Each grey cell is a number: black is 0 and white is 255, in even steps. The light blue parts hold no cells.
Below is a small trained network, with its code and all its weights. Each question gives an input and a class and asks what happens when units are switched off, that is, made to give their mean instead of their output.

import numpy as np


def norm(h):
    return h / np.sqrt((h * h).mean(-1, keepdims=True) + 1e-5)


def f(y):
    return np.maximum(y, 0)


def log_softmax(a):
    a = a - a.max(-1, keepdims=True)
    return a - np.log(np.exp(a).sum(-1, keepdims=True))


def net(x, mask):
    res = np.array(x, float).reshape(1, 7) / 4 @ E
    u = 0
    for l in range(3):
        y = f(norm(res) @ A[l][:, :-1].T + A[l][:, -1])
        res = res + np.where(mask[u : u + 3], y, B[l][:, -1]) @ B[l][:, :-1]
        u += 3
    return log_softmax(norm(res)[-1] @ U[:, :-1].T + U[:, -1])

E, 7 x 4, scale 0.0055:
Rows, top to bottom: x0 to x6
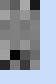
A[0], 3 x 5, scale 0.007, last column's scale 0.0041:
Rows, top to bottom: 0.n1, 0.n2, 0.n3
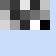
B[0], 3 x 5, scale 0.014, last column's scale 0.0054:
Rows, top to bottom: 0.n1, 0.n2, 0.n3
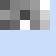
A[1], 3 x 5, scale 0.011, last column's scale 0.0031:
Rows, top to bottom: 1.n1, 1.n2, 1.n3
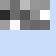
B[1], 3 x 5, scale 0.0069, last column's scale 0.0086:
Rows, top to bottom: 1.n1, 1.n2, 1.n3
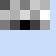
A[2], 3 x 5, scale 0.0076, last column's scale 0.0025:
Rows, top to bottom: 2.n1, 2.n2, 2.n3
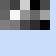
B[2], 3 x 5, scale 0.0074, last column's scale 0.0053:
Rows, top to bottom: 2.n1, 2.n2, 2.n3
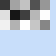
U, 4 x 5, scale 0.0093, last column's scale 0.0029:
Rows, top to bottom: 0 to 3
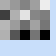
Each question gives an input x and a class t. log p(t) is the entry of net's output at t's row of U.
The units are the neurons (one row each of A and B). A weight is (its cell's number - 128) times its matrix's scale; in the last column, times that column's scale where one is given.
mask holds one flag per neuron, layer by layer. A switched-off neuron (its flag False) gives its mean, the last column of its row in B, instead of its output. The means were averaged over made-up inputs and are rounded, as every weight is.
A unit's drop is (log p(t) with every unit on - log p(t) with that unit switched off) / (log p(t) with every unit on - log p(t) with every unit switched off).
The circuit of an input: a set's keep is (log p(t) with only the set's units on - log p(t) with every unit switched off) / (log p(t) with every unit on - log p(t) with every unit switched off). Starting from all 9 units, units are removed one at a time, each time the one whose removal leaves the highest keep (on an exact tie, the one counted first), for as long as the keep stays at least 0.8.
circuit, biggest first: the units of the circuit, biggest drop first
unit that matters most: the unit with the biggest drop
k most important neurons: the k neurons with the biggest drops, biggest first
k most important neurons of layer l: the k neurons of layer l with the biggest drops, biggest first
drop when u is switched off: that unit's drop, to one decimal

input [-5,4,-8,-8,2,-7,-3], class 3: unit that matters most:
1.n3
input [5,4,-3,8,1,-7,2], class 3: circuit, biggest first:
[0.n3 1.n3]
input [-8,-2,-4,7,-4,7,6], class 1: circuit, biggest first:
[0.n3 2.n2]
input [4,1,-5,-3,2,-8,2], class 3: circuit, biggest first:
[0.n3 1.n3]
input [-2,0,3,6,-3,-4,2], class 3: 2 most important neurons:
[0.n1 1.n3]
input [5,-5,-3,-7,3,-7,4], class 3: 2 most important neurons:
[0.n3 2.n2]
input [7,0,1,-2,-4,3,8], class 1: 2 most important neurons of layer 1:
[1.n1 1.n2]
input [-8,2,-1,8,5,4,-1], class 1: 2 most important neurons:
[0.n3 2.n2]
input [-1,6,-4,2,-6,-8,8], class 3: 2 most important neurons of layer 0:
[0.n1 0.n3]
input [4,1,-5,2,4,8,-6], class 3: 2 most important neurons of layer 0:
[0.n2 0.n3]
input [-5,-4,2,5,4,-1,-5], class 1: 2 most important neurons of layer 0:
[0.n3 0.n2]
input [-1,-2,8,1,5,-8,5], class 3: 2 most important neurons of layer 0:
[0.n1 0.n3]
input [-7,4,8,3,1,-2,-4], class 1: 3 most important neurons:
[0.n3 0.n2 1.n2]
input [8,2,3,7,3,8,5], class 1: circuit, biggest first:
[2.n1]
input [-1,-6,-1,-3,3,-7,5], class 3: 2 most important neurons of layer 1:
[1.n3 1.n1]
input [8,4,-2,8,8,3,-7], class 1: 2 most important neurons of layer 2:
[2.n1 2.n2]
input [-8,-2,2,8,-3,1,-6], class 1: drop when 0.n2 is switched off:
0.0
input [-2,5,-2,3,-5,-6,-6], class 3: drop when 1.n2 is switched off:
0.1
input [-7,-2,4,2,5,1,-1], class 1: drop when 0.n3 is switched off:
0.8
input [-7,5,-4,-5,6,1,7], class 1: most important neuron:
[0.n3]
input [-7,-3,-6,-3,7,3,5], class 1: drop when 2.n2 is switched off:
0.2
